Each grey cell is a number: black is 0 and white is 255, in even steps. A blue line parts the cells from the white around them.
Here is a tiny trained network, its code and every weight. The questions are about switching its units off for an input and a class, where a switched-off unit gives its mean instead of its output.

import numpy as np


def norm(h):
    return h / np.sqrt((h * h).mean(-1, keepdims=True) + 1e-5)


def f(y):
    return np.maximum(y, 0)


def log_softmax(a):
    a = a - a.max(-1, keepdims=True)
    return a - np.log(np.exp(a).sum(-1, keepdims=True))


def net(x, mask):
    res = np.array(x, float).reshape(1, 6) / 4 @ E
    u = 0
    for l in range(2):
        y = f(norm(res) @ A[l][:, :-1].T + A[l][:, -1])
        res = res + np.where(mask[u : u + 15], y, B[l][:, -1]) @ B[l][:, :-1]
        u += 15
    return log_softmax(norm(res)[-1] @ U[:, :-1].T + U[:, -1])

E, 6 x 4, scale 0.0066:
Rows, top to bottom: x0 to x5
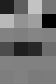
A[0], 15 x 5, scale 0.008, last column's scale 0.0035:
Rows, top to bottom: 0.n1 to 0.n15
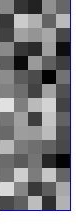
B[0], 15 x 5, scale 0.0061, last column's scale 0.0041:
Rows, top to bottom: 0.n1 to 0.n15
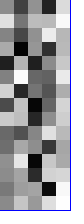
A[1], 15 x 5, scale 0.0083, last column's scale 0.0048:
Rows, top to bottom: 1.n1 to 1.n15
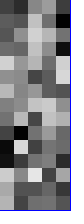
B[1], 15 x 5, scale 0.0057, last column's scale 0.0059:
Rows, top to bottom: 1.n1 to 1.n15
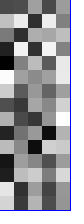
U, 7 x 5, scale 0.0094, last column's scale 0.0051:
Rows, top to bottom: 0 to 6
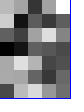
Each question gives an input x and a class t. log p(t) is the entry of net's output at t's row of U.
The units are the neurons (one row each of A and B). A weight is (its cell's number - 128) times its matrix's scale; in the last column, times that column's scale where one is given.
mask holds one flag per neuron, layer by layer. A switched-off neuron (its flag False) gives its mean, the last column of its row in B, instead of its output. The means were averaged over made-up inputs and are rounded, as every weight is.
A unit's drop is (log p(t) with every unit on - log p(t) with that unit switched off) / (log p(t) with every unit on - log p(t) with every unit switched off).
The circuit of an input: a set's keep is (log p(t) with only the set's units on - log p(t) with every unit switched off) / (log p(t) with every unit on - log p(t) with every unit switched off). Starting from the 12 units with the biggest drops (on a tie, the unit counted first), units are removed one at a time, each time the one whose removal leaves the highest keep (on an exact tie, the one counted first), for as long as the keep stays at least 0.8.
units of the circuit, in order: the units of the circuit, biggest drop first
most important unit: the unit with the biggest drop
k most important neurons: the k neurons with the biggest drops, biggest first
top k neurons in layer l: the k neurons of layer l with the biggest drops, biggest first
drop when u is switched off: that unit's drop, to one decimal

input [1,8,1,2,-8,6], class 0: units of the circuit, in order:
0.n12; 0.n15
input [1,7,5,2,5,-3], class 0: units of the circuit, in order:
0.n12; 0.n15
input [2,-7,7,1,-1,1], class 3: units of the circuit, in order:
1.n10; 0.n15
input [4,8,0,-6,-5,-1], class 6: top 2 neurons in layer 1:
1.n13; 1.n5
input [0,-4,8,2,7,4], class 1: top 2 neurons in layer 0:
0.n9; 0.n7
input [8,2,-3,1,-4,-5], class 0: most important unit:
0.n5
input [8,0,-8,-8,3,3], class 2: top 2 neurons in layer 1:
1.n3; 1.n8
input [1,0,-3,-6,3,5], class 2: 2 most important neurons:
0.n14; 0.n6
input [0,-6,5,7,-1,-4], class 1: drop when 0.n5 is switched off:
-0.1
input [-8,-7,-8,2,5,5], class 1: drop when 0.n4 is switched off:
0.2
